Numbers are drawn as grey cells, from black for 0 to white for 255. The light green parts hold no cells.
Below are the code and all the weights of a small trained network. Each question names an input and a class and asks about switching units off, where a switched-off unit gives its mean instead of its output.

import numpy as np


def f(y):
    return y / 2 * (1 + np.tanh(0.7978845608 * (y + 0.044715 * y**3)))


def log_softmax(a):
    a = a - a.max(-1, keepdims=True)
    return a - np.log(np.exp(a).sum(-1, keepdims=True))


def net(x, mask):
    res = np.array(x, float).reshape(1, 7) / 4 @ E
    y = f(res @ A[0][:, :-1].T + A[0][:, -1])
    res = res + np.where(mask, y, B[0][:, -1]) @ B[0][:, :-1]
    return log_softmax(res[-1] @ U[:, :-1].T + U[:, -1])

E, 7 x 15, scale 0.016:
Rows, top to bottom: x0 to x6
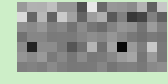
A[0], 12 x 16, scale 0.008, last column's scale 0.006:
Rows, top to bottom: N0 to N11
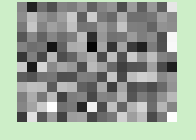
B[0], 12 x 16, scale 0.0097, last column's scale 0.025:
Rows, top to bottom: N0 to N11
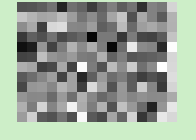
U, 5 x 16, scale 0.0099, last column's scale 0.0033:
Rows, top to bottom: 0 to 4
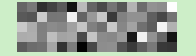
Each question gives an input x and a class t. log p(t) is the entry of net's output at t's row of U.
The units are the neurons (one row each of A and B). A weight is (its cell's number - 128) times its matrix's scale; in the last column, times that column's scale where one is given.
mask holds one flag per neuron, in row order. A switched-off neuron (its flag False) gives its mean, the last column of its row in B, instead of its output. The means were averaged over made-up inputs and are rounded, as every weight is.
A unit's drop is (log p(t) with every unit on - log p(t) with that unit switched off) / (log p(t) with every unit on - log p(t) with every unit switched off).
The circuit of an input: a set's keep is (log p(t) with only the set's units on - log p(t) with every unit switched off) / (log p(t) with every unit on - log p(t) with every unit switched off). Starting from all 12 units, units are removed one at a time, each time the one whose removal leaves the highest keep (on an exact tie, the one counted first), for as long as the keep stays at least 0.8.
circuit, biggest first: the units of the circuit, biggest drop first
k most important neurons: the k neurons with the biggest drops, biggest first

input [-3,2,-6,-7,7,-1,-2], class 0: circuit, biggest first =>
(N6)
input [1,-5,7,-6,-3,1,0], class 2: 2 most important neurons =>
(N4; N0)
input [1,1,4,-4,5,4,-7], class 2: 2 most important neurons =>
(N4; N6)
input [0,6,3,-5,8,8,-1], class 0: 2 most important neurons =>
(N0; N10)
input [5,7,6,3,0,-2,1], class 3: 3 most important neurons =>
(N8; N11; N1)
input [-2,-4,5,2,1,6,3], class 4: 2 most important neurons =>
(N6; N7)
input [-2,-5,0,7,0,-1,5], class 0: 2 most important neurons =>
(N11; N8)
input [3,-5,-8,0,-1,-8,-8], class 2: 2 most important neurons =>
(N11; N4)
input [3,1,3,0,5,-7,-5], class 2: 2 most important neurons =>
(N4; N6)
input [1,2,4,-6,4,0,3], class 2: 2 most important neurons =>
(N4; N3)
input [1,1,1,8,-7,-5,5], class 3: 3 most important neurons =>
(N8; N6; N2)
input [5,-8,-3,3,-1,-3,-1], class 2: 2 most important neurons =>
(N11; N4)
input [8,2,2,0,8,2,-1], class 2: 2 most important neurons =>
(N6; N4)
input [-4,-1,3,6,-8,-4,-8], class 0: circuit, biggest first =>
(N11)
